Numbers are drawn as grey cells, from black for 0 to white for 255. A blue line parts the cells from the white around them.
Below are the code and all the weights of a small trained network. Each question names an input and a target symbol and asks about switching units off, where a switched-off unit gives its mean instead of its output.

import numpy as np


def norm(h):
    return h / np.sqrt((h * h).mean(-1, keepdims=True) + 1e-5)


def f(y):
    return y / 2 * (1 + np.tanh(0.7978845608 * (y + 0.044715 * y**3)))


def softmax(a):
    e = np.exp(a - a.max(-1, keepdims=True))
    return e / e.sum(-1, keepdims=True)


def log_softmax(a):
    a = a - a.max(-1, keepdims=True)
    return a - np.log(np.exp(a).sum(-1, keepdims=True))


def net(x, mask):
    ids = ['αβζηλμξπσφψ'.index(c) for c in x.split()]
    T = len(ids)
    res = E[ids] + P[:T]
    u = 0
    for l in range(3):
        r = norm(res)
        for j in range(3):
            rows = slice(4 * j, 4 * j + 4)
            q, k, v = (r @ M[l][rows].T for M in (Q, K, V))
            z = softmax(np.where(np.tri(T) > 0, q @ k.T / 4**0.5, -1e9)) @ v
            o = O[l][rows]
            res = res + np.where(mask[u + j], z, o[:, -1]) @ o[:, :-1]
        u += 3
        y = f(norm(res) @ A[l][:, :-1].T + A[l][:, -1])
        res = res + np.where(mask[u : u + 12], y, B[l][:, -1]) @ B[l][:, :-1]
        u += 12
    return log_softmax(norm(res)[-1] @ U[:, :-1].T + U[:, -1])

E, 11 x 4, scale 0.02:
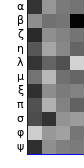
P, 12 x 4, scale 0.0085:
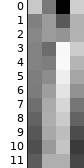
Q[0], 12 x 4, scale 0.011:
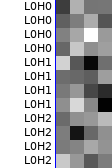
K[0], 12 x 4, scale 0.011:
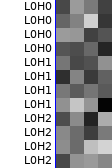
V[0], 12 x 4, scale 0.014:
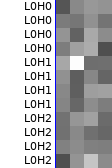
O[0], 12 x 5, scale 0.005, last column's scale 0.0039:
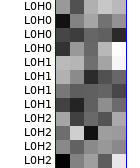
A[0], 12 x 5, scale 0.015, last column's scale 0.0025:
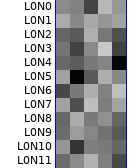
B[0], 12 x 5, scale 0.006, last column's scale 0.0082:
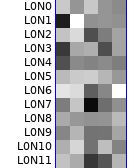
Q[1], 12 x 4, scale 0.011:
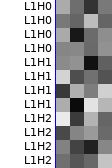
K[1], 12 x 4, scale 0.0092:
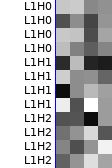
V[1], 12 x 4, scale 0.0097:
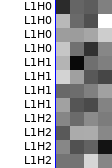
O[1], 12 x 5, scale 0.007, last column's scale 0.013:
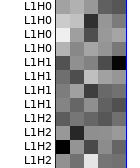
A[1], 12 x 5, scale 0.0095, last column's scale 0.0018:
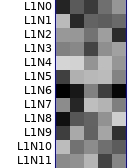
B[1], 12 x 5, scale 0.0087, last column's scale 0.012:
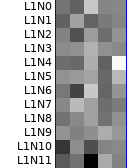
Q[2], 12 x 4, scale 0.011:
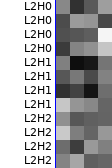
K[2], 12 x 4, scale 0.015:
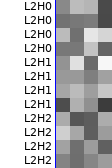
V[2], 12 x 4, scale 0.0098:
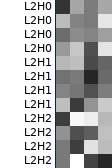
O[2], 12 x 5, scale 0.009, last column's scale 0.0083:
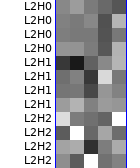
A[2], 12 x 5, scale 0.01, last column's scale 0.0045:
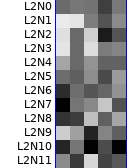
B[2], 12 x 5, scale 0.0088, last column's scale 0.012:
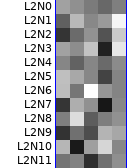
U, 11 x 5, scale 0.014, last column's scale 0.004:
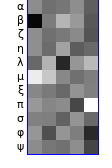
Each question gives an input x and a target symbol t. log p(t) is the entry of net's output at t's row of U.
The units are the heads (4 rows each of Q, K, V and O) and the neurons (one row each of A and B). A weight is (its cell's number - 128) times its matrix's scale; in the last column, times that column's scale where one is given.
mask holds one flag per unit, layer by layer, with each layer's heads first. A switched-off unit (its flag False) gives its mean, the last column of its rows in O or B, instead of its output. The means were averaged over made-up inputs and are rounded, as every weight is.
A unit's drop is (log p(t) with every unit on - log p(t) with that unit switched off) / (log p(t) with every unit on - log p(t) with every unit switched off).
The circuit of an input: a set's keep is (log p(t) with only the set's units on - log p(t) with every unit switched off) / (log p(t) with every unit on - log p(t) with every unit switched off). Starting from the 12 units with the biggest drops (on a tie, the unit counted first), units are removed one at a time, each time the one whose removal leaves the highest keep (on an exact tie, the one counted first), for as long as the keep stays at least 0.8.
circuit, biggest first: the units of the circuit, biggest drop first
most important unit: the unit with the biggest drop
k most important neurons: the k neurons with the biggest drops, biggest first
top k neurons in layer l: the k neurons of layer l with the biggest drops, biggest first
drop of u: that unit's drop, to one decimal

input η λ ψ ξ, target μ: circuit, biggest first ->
(L1H0)
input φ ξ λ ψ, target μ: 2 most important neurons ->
(L0N6; L0N2)
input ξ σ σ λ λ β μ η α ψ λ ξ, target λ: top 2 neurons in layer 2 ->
(L2N9; L2N3)
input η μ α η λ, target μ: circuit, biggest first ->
(L2H2; L1H1)
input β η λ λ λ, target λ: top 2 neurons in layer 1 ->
(L1N5; L1N8)
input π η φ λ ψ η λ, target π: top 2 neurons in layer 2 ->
(L2N2; L2N3)
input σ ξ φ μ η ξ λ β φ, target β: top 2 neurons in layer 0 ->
(L0N6; L0N5)
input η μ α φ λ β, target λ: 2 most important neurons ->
(L1N4; L2N3)
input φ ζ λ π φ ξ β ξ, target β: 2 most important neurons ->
(L1N11; L2N7)
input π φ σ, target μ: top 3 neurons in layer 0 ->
(L0N5; L0N10; L0N2)
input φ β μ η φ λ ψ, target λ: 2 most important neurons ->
(L0N3; L2N9)
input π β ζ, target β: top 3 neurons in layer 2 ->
(L2N7; L2N3; L2N1)
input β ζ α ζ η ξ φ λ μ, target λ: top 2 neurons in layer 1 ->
(L1N5; L1N8)
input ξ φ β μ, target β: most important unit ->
L1H1
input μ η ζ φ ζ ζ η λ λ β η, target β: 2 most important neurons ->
(L2N7; L2N3)
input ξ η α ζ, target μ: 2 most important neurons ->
(L0N6; L0N0)
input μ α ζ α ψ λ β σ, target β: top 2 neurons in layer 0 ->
(L0N3; L0N6)
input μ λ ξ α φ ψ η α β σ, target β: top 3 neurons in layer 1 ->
(L1N11; L1N4; L1N5)
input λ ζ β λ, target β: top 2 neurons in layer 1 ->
(L1N1; L1N4)
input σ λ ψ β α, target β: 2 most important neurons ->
(L0N10; L1N1)
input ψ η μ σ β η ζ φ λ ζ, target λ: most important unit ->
L2H1
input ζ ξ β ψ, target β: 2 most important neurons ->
(L0N6; L1N1)
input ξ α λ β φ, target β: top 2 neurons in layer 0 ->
(L0N6; L0N1)
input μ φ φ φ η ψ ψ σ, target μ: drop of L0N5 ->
0.2
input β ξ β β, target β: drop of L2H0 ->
0.3
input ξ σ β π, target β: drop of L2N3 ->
0.2
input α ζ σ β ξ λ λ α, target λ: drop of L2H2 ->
0.1
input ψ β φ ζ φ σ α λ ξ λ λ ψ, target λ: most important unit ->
L0H2
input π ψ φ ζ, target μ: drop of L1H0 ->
0.2
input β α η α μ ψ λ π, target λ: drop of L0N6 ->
-0.1
